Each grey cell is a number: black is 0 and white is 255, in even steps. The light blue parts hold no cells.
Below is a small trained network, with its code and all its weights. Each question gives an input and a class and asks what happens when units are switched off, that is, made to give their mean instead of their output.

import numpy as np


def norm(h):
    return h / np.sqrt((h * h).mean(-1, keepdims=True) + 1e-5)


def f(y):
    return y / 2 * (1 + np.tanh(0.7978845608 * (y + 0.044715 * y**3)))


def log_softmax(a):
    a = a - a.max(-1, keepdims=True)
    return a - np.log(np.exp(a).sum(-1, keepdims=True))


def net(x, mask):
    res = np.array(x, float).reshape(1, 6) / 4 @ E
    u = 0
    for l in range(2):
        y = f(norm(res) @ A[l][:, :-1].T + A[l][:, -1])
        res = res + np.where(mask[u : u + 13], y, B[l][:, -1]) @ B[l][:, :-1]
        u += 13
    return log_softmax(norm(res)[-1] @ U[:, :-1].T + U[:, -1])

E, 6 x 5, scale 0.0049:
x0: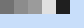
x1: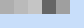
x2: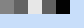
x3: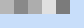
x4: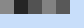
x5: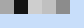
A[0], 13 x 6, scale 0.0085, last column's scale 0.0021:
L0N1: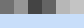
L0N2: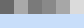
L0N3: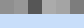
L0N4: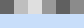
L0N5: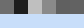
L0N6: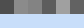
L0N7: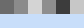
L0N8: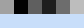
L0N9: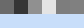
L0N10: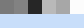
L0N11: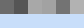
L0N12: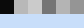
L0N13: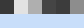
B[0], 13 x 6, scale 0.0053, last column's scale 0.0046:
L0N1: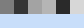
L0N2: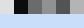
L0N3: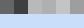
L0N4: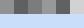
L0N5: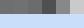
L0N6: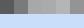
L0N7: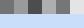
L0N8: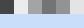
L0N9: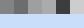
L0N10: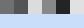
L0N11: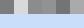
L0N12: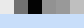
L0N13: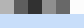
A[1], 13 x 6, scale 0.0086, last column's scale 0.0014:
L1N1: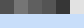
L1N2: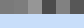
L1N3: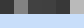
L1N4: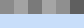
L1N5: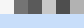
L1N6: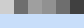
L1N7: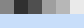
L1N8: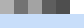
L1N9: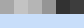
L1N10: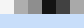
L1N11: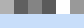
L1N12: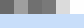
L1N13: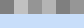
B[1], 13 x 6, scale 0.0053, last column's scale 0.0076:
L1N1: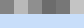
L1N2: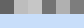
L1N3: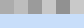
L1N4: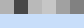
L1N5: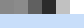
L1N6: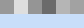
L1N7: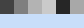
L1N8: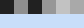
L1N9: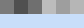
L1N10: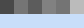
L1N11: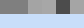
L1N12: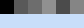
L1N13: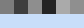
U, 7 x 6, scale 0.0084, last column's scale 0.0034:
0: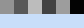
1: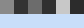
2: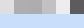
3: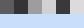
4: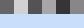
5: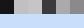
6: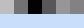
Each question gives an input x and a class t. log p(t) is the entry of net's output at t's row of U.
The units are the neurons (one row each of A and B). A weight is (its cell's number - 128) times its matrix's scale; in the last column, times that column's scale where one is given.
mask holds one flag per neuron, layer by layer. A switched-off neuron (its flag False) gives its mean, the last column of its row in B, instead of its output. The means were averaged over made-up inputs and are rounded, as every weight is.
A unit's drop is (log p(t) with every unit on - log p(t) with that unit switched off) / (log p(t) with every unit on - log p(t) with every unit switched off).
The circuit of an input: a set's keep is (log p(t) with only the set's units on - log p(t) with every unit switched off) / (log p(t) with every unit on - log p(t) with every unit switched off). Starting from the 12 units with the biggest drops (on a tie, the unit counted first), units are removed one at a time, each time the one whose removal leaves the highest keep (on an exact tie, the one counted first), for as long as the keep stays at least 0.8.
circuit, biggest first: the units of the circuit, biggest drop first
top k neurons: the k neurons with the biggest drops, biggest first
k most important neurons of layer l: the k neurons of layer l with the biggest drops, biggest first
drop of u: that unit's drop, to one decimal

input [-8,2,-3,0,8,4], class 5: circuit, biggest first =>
(L0N8; L0N12)
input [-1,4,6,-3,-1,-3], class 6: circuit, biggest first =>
(L0N13; L0N12)
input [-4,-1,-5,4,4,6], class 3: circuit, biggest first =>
(L1N7)
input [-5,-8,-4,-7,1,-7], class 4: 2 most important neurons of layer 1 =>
(L1N3; L1N5)
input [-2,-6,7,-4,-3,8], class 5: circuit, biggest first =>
(L0N8; L0N1; L0N2)
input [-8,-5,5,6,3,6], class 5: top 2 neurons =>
(L0N8; L0N5)
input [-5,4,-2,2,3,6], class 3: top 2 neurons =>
(L1N5; L1N11)
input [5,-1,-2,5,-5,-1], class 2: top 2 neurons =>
(L1N5; L0N1)
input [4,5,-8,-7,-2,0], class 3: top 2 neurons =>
(L1N7; L0N3)
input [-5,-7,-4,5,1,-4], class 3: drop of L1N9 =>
0.0
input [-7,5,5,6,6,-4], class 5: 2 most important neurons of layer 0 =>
(L0N8; L0N12)
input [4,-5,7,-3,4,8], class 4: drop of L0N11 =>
0.2
